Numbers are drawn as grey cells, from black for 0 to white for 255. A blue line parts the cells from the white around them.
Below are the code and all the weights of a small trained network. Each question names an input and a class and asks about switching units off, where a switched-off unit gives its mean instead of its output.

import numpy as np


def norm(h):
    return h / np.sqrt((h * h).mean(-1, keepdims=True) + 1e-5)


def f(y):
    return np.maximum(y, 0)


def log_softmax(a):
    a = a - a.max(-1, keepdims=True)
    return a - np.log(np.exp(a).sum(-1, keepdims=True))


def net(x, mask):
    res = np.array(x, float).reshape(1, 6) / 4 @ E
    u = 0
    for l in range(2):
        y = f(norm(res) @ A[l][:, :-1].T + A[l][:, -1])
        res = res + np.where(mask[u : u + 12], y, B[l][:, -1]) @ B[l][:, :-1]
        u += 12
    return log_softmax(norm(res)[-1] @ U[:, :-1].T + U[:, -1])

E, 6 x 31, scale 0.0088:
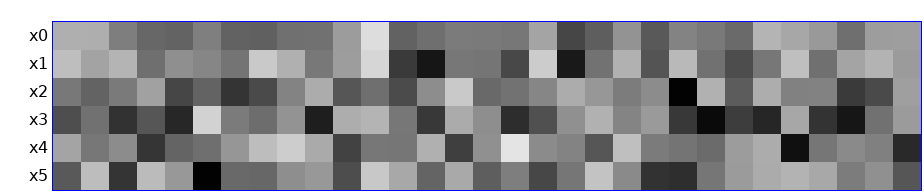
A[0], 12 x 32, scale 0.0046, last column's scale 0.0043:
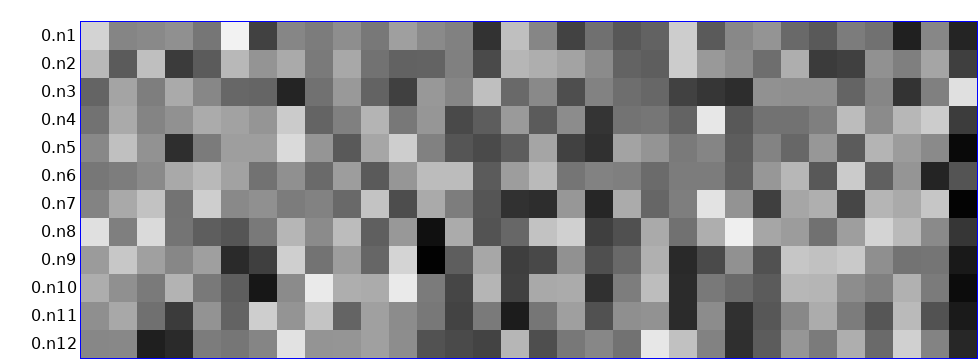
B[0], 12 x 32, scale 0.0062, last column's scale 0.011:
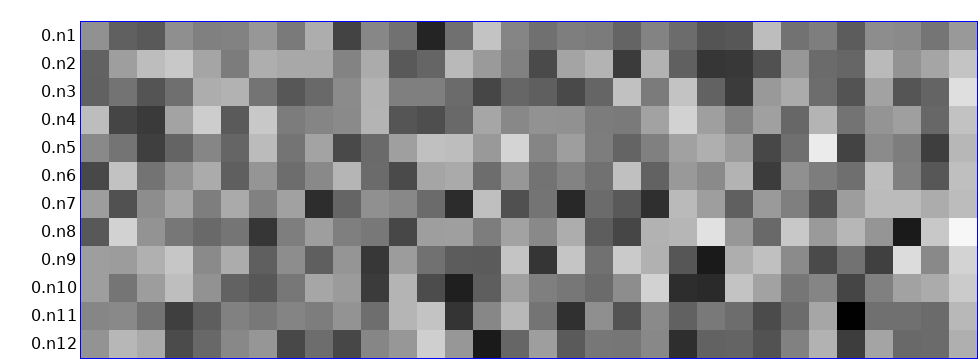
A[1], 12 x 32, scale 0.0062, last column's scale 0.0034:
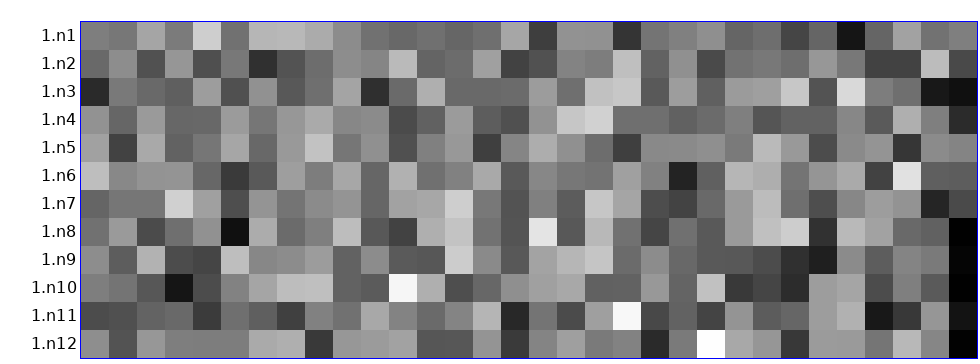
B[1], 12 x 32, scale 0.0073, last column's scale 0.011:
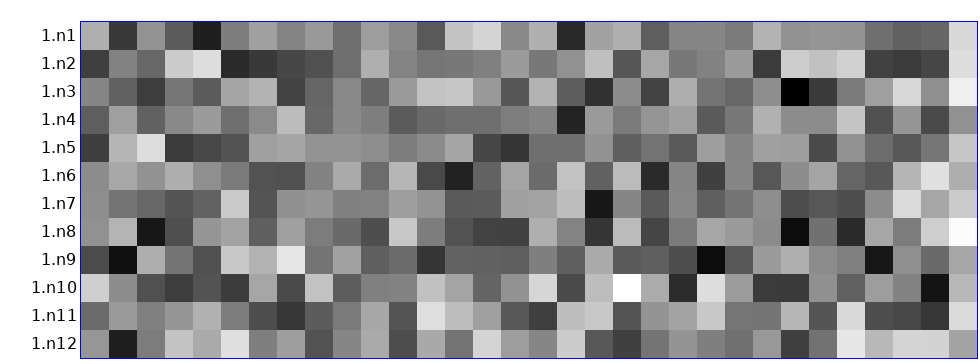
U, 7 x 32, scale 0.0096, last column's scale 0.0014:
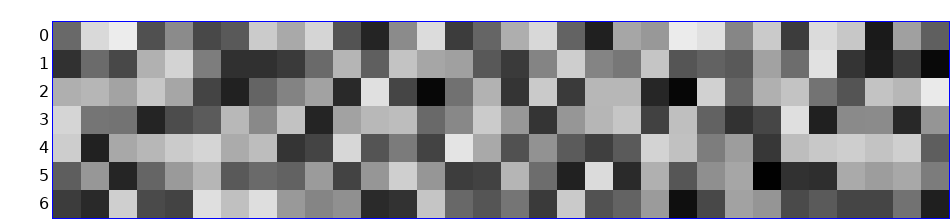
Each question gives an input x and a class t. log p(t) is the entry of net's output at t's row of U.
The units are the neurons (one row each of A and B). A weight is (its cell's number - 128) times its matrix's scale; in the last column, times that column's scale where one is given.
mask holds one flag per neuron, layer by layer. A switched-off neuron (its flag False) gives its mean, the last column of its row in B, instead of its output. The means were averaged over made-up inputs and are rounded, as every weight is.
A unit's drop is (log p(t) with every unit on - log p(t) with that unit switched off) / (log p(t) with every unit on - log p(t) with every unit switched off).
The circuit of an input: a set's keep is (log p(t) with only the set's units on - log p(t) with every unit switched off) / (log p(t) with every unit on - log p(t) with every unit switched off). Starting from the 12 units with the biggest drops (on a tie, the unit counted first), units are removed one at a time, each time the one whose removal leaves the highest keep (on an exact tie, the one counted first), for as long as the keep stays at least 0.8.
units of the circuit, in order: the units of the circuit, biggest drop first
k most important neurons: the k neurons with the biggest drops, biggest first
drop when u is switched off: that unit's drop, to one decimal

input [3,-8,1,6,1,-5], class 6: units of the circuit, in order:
[1.n9]
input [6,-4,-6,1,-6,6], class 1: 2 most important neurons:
[0.n3; 1.n8]
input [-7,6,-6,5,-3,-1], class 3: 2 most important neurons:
[1.n10; 0.n5]
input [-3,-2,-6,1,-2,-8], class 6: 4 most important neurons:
[0.n2; 1.n9; 1.n1; 1.n5]
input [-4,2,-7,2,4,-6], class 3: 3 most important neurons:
[0.n5; 1.n10; 0.n12]
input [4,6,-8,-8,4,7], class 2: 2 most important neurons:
[0.n9; 0.n10]
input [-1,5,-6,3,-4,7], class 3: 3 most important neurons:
[0.n5; 0.n11; 1.n10]
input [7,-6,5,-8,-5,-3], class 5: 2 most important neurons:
[1.n8; 1.n3]
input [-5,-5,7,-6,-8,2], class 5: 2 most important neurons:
[1.n8; 1.n3]
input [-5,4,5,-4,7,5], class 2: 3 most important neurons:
[0.n9; 0.n10; 1.n6]
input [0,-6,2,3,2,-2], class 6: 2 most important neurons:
[1.n9; 0.n1]
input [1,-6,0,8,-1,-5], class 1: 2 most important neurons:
[1.n11; 1.n2]
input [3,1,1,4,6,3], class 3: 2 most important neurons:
[1.n10; 0.n11]
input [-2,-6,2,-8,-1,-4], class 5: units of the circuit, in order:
[1.n8]
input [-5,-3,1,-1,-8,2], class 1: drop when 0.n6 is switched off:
0.0
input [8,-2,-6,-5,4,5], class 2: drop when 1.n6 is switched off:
0.2
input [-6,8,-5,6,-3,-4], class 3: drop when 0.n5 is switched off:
0.1
